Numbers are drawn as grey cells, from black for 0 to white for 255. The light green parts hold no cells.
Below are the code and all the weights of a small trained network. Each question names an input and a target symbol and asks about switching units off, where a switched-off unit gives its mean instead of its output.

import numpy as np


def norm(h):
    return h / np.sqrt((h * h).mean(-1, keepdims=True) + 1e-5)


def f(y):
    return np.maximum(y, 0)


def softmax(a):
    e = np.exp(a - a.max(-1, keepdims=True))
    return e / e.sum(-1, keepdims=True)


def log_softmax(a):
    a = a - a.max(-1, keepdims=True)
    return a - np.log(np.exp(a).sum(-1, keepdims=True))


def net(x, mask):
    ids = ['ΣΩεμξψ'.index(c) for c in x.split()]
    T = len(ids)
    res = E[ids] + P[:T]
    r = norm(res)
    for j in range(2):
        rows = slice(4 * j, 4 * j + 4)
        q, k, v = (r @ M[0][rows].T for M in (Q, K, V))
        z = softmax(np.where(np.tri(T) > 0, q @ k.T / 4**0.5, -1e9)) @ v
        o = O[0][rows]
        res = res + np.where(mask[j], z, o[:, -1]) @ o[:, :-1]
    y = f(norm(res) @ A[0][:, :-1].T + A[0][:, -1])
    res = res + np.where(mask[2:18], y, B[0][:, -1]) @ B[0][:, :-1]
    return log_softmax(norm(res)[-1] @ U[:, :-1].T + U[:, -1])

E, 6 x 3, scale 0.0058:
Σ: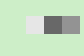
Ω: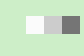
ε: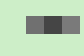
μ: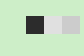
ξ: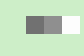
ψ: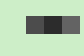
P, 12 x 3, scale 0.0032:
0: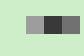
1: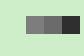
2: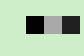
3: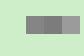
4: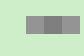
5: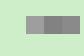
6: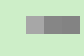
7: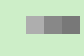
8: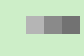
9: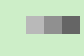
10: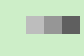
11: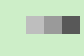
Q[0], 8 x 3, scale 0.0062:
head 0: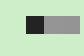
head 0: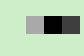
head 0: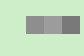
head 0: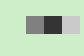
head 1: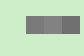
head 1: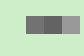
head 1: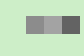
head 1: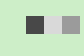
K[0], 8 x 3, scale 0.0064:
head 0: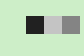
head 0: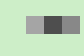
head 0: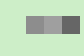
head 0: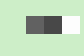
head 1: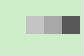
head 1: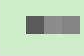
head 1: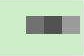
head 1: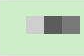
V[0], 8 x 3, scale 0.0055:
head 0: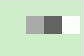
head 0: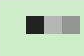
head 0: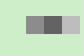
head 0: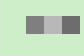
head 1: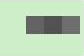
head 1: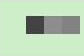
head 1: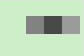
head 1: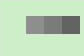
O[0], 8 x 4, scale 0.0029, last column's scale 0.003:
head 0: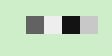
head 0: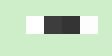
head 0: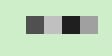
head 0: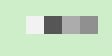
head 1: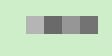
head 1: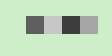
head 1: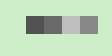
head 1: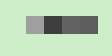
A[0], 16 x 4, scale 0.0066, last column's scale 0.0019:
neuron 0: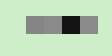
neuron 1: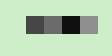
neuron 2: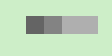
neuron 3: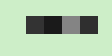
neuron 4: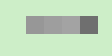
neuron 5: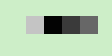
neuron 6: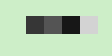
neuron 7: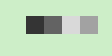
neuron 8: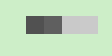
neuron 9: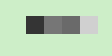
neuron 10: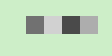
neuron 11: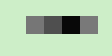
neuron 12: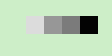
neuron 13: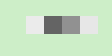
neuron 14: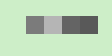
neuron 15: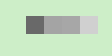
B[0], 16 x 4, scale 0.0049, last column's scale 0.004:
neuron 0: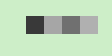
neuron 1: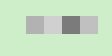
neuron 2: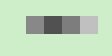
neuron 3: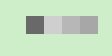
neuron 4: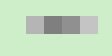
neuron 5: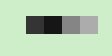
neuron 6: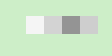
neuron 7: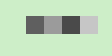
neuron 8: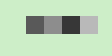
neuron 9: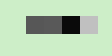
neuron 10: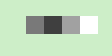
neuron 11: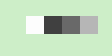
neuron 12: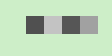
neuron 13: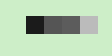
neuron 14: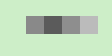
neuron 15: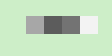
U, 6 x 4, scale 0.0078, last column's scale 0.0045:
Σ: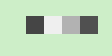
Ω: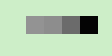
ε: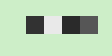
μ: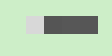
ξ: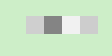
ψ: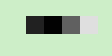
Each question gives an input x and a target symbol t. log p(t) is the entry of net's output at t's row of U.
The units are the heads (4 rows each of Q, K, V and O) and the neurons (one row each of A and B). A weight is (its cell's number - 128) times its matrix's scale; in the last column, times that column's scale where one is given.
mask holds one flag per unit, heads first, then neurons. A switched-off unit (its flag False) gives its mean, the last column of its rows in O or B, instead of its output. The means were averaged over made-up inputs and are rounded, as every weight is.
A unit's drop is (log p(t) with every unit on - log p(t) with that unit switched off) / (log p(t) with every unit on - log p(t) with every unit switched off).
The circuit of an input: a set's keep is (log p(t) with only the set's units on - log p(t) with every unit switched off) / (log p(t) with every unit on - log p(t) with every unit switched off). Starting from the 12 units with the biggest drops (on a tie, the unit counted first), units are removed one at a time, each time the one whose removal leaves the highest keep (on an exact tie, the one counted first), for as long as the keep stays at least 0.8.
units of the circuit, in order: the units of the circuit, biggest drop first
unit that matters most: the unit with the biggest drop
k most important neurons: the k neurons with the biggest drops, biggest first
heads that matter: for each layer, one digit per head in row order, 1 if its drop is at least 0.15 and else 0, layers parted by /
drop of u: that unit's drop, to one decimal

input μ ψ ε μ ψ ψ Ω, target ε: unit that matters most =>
neuron 12
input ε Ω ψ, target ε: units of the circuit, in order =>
[neuron 3; neuron 6]
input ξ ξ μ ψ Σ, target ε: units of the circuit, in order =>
[head 0; neuron 12]
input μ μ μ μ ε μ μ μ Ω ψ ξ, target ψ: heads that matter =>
10
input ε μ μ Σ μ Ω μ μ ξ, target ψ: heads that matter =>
00
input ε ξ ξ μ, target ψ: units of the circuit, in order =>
[neuron 6; neuron 1]
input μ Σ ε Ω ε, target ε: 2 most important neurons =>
[neuron 3; neuron 9]
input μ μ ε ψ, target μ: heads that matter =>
01
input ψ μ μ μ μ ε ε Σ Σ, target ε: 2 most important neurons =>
[neuron 12; neuron 10]
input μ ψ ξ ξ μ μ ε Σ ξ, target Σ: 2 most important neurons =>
[neuron 11; neuron 10]
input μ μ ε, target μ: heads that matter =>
10
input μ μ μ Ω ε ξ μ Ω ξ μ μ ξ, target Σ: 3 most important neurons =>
[neuron 11; neuron 12; neuron 9]
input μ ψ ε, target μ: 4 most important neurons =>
[neuron 11; neuron 6; neuron 5; neuron 9]
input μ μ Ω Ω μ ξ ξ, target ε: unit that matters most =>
neuron 10
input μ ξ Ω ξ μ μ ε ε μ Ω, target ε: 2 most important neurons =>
[neuron 13; neuron 12]
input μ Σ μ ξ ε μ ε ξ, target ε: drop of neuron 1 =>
0.1
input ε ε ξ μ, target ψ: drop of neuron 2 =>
0.2
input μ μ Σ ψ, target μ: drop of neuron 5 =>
0.2
